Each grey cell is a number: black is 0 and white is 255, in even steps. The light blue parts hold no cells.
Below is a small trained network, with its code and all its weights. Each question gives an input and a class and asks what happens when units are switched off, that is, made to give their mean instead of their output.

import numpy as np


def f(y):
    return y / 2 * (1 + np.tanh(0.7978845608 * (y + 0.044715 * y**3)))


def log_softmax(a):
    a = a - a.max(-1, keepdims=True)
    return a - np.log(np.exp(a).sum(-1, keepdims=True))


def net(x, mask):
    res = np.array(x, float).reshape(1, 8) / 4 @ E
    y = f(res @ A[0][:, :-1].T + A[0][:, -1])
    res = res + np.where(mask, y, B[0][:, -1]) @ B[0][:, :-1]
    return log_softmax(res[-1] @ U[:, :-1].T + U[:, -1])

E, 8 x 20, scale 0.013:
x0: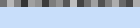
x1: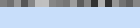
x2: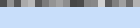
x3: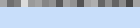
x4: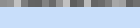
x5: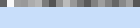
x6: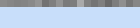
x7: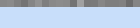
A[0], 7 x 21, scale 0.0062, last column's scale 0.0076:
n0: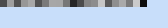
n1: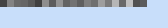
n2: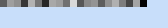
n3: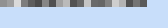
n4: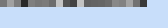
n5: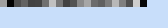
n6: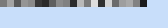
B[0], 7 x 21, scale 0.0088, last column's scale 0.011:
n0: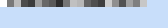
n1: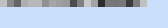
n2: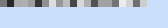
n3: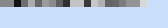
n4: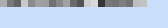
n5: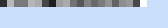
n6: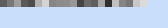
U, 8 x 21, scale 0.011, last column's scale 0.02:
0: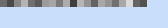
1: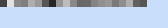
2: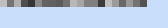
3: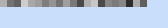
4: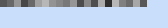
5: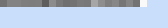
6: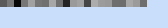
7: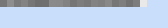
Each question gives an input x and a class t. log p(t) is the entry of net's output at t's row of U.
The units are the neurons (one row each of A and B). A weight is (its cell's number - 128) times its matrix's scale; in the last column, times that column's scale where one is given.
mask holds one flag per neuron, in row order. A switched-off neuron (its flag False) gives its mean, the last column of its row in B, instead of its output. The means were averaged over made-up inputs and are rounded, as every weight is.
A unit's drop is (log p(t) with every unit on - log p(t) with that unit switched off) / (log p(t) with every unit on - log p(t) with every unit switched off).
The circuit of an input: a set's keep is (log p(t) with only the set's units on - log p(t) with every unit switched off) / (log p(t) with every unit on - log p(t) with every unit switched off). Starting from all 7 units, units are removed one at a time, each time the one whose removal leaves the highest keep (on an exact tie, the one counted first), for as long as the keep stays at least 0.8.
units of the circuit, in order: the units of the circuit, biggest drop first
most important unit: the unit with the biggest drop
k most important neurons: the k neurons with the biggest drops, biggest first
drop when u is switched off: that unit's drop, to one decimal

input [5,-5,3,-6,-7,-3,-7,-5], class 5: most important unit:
n3
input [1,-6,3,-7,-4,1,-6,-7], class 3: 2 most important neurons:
(n1, n4)
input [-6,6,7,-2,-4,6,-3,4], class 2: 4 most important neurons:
(n0, n5, n2, n6)
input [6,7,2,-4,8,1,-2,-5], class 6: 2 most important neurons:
(n3, n6)
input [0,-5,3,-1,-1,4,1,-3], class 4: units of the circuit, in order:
(n6, n5)
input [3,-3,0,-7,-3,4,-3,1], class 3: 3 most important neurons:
(n4, n1, n5)
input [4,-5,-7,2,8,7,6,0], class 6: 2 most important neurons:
(n3, n5)
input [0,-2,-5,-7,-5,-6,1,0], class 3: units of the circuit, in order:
(n4, n1)
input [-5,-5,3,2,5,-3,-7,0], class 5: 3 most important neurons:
(n2, n3, n6)
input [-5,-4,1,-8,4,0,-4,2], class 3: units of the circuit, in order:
(n1, n4)
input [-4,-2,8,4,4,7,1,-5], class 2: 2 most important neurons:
(n0, n5)
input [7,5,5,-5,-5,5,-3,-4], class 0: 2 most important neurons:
(n2, n5)
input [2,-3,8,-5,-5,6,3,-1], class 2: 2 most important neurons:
(n0, n5)
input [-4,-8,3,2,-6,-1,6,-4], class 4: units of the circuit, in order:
(n6)
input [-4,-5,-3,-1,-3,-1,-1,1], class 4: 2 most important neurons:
(n6, n2)
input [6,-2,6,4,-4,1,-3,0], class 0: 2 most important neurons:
(n2, n3)
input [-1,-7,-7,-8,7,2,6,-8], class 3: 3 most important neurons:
(n4, n1, n0)
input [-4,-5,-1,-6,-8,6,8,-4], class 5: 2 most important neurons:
(n5, n3)
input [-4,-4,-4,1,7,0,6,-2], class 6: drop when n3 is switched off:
0.7
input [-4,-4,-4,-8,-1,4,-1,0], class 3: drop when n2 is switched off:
0.0
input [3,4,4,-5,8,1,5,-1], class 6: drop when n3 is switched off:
0.8
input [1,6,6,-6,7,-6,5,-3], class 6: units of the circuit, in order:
(n3)
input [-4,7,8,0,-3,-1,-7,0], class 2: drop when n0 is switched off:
0.8
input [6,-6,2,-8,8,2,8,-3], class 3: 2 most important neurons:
(n4, n1)
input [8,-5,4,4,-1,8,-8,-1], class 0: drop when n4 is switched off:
0.0
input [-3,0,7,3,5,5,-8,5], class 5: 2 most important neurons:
(n5, n3)
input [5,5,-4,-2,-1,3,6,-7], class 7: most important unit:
n6
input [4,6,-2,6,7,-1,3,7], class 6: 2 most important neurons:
(n3, n6)
